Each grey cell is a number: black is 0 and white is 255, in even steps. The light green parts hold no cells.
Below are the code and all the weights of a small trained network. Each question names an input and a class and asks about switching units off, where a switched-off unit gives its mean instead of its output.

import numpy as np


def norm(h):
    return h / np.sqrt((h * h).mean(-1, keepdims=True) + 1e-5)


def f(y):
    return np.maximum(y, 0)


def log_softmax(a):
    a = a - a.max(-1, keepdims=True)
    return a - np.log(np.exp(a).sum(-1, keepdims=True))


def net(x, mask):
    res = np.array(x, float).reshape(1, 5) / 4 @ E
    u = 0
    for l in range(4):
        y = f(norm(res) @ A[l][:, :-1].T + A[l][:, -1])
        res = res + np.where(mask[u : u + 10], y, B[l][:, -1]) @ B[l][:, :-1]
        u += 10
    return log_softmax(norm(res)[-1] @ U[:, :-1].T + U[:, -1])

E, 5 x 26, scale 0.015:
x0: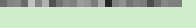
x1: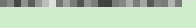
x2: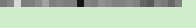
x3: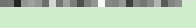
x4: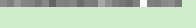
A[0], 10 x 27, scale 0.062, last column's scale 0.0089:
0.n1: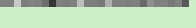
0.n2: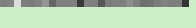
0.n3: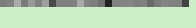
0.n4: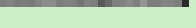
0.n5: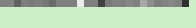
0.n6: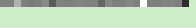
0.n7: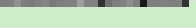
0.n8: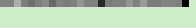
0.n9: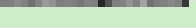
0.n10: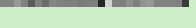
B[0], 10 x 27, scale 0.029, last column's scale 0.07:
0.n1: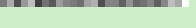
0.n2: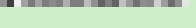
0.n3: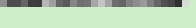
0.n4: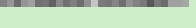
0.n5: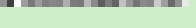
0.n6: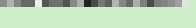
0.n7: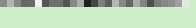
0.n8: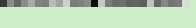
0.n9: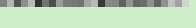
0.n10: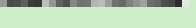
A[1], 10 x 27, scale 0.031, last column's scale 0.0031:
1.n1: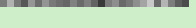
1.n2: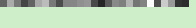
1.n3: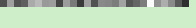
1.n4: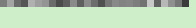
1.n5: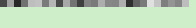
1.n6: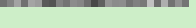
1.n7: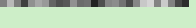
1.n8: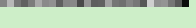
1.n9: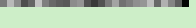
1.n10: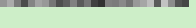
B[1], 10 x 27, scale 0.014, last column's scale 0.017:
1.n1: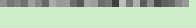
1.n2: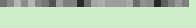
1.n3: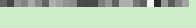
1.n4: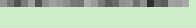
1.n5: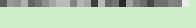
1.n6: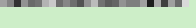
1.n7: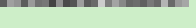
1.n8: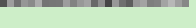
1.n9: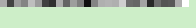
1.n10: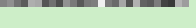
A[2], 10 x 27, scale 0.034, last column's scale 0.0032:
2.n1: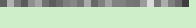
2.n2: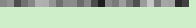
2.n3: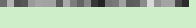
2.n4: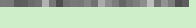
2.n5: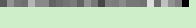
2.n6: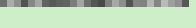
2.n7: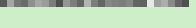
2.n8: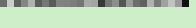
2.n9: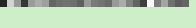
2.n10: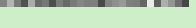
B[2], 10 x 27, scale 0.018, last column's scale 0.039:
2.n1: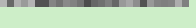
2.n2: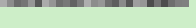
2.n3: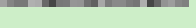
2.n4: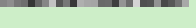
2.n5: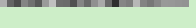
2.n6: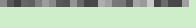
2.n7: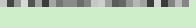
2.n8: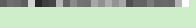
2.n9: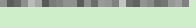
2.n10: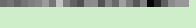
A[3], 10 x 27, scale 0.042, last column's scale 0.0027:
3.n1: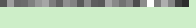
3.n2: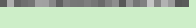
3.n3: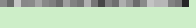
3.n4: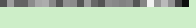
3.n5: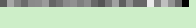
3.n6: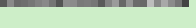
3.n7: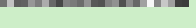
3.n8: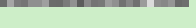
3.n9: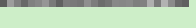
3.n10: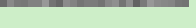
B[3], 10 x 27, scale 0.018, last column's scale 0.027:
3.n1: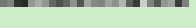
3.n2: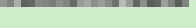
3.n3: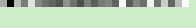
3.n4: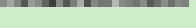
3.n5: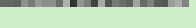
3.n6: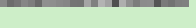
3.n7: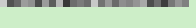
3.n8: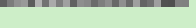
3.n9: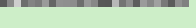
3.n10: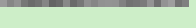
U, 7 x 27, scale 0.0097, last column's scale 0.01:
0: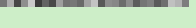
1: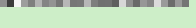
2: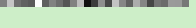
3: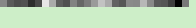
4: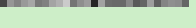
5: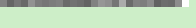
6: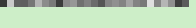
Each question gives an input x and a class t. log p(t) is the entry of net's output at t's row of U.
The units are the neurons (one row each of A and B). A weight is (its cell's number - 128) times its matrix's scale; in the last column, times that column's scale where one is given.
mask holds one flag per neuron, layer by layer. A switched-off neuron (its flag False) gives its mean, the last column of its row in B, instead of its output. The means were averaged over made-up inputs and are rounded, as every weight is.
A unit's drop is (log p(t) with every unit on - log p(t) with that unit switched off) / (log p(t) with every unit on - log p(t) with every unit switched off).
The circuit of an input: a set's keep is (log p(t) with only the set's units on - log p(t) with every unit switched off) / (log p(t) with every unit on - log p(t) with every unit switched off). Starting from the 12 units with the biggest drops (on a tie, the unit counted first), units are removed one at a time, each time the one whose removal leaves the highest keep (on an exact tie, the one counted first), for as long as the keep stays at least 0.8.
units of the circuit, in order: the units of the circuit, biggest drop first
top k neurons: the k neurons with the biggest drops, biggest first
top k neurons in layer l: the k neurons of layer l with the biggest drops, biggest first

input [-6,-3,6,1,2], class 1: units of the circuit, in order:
0.n2
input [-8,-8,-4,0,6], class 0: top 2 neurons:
0.n1, 0.n3
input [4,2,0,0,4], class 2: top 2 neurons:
0.n6, 0.n10
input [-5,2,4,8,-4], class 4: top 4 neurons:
0.n10, 0.n3, 0.n6, 0.n7
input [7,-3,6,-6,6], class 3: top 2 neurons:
0.n3, 0.n5
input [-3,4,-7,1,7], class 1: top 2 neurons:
0.n5, 0.n7
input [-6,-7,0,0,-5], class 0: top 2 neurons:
0.n1, 0.n3
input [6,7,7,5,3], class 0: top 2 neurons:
0.n5, 0.n10
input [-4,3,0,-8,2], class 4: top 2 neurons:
0.n8, 0.n9
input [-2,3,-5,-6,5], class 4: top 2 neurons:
0.n8, 0.n7
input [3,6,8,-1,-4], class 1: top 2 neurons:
0.n2, 0.n1
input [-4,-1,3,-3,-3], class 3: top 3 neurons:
0.n10, 0.n5, 0.n6
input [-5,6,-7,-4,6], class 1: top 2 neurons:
0.n5, 0.n1
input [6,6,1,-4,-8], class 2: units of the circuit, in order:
0.n7
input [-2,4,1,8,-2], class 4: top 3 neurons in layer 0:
0.n10, 0.n3, 0.n6
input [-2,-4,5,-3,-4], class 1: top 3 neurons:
0.n2, 0.n9, 0.n6
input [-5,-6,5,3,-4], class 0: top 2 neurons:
0.n5, 0.n3
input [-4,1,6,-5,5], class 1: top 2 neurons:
0.n2, 0.n7
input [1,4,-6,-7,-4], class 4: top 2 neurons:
0.n8, 0.n2
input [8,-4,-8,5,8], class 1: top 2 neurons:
0.n10, 0.n7
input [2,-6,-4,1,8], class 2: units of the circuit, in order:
0.n6
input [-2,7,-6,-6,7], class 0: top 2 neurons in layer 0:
0.n9, 0.n7
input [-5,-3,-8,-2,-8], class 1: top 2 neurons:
0.n5, 0.n6
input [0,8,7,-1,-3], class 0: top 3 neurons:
0.n9, 0.n5, 2.n8
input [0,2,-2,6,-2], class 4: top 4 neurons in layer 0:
0.n10, 0.n3, 0.n6, 0.n7
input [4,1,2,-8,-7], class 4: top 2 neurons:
0.n8, 0.n6
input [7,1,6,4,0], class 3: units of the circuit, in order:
0.n3
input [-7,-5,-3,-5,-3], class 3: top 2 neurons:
0.n10, 0.n9
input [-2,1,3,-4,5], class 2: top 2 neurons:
0.n6, 0.n5
